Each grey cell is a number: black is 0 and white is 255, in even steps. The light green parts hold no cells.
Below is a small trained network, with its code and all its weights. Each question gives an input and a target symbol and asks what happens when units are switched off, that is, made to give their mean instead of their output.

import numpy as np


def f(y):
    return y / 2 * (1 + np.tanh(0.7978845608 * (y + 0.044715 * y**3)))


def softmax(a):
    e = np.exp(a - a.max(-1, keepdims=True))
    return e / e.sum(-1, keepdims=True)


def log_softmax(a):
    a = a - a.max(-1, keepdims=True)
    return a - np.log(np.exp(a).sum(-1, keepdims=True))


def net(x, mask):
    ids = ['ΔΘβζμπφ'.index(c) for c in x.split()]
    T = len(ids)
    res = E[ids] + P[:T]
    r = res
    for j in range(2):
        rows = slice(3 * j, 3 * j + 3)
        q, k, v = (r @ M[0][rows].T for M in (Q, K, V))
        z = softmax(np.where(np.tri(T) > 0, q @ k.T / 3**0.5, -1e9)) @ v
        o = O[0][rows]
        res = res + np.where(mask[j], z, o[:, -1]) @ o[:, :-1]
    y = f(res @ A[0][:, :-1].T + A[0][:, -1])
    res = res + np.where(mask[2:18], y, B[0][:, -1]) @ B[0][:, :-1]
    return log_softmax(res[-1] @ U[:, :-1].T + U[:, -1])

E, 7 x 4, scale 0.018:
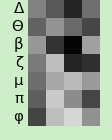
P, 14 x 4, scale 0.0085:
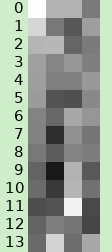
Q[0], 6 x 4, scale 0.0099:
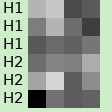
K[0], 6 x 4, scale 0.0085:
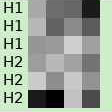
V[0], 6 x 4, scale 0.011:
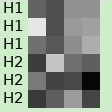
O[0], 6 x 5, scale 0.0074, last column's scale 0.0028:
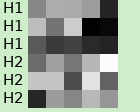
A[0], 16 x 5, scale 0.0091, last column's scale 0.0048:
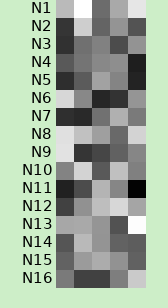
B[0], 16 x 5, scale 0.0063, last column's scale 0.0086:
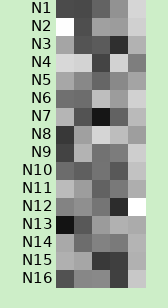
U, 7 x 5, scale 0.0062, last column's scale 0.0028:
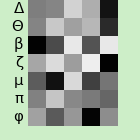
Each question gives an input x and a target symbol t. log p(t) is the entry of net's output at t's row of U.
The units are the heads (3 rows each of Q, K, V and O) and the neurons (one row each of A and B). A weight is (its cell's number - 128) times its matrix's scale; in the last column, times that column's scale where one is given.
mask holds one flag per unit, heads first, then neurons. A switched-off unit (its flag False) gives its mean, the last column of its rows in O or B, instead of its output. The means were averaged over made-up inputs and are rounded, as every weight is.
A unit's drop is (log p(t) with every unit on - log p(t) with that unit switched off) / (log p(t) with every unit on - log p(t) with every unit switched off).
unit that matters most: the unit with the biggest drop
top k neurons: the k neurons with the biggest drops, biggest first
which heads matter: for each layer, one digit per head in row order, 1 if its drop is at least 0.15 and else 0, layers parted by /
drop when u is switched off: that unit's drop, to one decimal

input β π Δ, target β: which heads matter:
00
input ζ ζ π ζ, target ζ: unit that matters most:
H2
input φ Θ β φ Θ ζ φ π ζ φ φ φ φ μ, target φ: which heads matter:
01
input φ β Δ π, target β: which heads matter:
10
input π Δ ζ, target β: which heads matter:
00
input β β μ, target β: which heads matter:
10
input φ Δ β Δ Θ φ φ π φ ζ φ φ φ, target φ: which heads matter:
01
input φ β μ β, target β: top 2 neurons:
N9; N6
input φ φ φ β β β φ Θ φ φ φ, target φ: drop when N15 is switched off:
0.1
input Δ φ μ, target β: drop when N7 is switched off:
0.1
